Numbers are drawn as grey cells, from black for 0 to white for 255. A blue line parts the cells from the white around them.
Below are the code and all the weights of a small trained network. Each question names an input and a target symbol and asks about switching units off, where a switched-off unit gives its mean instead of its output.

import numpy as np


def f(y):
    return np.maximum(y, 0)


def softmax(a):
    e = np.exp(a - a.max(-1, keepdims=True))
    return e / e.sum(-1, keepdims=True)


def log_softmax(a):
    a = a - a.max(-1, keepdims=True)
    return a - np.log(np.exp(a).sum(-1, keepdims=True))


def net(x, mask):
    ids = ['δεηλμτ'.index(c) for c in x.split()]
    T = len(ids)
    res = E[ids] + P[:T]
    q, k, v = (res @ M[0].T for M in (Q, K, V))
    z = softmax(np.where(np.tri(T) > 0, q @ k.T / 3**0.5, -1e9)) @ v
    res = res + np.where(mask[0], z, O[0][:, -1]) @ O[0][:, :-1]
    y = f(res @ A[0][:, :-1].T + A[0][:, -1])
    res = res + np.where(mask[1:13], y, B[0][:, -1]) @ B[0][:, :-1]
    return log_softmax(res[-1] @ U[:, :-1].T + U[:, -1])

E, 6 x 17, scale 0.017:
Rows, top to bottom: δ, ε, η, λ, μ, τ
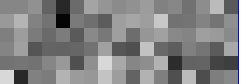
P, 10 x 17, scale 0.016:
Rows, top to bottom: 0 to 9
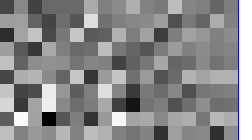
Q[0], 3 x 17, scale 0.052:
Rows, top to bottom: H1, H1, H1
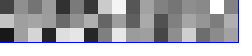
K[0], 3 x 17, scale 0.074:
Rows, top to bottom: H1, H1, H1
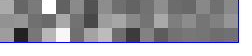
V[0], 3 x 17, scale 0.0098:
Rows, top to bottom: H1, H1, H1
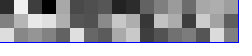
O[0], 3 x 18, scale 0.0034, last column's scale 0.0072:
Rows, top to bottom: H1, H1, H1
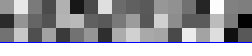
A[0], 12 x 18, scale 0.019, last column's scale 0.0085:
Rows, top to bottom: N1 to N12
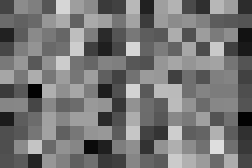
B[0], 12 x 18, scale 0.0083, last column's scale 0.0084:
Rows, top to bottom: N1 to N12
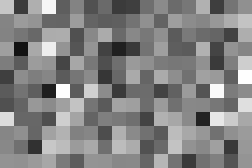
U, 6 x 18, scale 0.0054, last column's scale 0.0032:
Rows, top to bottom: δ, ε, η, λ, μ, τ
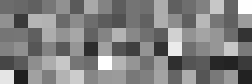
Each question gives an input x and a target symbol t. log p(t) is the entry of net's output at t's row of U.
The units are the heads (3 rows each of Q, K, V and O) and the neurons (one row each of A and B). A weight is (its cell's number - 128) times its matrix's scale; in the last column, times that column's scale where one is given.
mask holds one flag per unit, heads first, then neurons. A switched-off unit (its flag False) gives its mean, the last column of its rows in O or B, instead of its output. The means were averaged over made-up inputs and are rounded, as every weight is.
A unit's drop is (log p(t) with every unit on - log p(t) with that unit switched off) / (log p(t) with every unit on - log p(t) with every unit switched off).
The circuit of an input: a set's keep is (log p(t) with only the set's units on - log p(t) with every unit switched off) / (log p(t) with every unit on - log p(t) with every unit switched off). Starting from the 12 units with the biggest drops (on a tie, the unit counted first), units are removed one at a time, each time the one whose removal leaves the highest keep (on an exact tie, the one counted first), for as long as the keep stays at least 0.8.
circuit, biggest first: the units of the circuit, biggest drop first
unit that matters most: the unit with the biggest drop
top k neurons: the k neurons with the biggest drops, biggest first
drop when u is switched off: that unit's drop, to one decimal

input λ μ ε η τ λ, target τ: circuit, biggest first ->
H1, N9
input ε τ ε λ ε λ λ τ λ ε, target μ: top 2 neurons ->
N8, N2
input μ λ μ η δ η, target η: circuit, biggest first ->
N11, H1
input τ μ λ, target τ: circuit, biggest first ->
N9, H1
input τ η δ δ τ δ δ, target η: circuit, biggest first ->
N10, H1
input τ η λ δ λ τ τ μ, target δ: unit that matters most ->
N6
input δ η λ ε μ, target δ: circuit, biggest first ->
N5, N6
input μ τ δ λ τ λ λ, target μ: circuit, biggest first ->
N8, N2
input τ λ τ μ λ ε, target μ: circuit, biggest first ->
H1, N3
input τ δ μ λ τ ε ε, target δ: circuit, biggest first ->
H1, N7
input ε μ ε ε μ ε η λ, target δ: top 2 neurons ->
N5, N6
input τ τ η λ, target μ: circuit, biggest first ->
N8, N12
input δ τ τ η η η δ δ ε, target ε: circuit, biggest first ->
H1, N4
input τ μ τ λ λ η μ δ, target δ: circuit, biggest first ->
H1
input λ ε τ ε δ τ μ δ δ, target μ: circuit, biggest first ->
H1, N3
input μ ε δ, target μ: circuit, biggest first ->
N3, H1
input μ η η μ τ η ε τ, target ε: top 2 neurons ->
N6, N5
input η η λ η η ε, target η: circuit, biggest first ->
N11, H1
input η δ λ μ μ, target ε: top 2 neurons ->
N2, N6
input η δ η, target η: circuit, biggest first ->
N11
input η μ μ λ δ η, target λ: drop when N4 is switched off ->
0.0
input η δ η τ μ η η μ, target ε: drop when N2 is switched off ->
0.2
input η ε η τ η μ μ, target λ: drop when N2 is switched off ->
0.8
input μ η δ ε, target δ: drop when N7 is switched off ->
0.8
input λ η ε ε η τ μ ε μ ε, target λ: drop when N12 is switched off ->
0.1
